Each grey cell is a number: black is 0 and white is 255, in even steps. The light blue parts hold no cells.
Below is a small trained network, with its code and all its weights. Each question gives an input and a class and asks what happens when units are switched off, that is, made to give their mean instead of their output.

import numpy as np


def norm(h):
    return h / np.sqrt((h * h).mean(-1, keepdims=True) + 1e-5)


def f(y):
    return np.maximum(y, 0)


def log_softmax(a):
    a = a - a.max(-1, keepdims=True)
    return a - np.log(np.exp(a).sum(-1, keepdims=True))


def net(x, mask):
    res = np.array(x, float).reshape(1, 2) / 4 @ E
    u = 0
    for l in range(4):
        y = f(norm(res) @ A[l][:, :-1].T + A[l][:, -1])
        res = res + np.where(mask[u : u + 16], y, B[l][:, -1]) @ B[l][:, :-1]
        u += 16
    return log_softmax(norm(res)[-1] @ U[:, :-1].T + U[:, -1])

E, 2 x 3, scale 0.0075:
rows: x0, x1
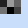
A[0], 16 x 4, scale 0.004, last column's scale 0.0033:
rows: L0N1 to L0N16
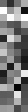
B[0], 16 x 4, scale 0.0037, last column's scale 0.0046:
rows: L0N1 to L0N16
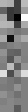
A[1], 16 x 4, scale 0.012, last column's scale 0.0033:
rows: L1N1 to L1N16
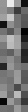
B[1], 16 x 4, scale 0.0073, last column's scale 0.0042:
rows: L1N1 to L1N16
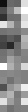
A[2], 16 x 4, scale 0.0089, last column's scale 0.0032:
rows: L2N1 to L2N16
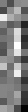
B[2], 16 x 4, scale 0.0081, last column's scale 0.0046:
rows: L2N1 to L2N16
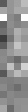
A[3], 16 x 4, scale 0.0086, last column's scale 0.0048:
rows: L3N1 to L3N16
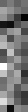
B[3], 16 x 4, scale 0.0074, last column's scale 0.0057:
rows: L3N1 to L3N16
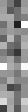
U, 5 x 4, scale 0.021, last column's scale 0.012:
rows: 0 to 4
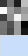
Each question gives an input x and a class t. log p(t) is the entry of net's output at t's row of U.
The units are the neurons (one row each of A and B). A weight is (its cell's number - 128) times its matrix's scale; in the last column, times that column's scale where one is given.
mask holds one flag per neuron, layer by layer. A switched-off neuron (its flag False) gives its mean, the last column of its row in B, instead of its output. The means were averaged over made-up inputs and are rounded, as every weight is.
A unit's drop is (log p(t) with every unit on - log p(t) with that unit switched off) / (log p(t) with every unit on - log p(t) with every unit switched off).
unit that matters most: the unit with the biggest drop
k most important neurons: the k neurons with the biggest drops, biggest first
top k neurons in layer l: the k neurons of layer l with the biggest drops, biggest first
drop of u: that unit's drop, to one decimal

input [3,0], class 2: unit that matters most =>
L0N11
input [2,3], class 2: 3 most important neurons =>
(L1N2 L0N3 L1N13)
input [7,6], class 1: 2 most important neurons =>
(L0N3 L1N4)
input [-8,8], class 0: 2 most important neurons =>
(L1N10 L1N4)
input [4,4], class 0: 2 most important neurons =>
(L0N11 L2N3)
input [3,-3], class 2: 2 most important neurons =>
(L0N3 L0N6)
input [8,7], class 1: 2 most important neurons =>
(L1N4 L0N3)
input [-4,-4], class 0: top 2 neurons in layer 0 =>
(L0N11 L0N6)
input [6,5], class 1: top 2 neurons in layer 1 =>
(L1N4 L1N1)
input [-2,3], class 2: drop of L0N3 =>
0.8
